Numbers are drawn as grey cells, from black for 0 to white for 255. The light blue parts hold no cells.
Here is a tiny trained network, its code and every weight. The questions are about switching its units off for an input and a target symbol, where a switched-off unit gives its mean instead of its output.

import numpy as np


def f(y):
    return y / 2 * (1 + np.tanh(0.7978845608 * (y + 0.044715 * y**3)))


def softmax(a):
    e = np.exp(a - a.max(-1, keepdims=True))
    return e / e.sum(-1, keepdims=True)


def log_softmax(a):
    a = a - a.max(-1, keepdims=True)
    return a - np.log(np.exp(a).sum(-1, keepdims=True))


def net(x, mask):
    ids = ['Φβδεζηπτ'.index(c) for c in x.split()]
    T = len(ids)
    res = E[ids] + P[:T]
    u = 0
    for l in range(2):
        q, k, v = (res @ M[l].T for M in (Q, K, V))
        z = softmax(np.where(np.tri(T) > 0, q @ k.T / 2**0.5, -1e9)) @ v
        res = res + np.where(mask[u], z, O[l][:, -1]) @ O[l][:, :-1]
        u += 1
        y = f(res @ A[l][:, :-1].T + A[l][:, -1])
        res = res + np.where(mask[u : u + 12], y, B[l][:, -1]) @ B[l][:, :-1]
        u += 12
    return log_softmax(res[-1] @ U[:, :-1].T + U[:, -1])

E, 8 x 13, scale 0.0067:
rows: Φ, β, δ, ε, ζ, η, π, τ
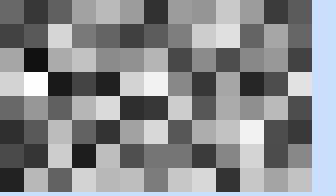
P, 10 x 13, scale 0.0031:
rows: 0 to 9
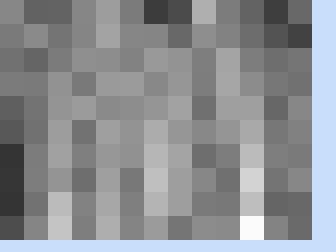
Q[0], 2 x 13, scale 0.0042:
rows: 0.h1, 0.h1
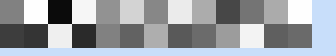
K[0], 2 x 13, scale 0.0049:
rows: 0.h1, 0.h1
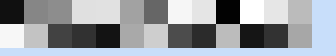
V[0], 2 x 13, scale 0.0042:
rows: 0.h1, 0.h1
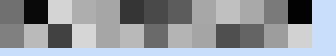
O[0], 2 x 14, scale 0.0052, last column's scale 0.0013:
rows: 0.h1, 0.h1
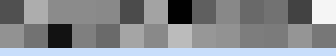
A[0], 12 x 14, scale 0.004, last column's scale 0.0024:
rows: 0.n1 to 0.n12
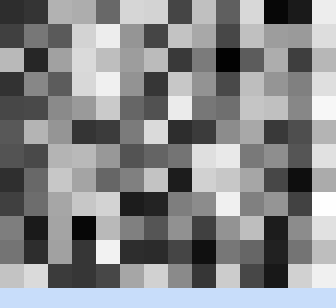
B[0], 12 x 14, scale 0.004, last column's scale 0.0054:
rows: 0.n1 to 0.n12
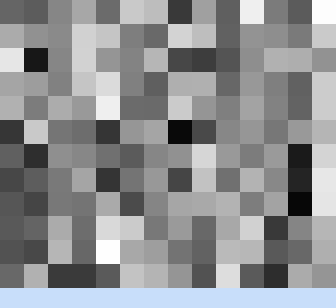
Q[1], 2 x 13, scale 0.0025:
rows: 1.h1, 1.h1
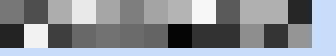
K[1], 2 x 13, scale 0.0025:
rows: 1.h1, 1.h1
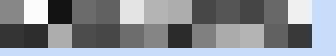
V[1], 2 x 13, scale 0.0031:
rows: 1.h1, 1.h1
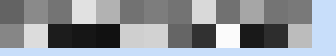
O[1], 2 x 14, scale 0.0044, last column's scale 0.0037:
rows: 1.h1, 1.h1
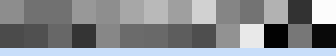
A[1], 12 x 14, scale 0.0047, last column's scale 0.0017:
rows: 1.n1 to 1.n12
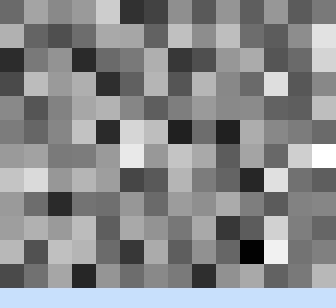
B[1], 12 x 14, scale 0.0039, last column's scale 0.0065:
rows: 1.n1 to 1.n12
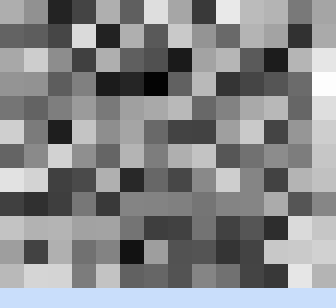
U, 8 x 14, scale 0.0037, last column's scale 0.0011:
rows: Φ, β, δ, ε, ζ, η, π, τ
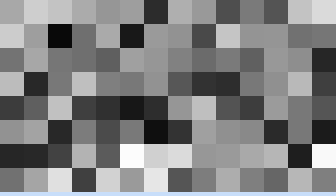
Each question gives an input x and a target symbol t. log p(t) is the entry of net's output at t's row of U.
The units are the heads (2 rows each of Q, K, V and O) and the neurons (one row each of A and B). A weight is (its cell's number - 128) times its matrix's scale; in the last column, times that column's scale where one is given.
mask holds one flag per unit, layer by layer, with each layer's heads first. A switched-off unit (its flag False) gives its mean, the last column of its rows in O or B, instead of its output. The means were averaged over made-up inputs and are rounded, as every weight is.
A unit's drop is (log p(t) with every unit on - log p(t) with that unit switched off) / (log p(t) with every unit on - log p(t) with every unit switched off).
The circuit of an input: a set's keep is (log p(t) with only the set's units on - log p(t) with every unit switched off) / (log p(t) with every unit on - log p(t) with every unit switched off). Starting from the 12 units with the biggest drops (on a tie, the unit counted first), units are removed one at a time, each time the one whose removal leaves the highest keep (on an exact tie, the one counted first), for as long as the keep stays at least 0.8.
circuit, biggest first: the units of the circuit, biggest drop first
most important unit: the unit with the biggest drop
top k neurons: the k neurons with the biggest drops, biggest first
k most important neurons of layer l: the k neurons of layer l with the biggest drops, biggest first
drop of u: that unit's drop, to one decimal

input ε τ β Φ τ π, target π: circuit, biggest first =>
(0.h1 1.n10 1.n3)
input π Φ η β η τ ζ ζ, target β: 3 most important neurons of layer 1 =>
(1.n8 1.n1 1.n7)
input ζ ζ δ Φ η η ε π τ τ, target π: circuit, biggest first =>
(1.n3 1.n8 1.n12)
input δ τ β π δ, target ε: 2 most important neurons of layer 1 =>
(1.n11 1.n6)
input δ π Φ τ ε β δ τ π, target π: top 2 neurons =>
(1.n2 1.n10)
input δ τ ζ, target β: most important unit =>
1.n8
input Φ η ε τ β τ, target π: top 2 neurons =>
(0.n12 1.n3)
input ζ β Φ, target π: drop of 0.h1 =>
-0.1
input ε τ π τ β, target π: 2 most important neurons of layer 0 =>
(0.n6 0.n2)
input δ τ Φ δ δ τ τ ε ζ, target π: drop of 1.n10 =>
0.2
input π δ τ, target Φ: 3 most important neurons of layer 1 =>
(1.n10 1.n7 1.n8)
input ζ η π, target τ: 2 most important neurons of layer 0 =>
(0.n11 0.n10)
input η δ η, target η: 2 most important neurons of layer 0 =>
(0.n6 0.n8)
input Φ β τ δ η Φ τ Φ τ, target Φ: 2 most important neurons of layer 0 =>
(0.n2 0.n4)
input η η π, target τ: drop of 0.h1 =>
0.2
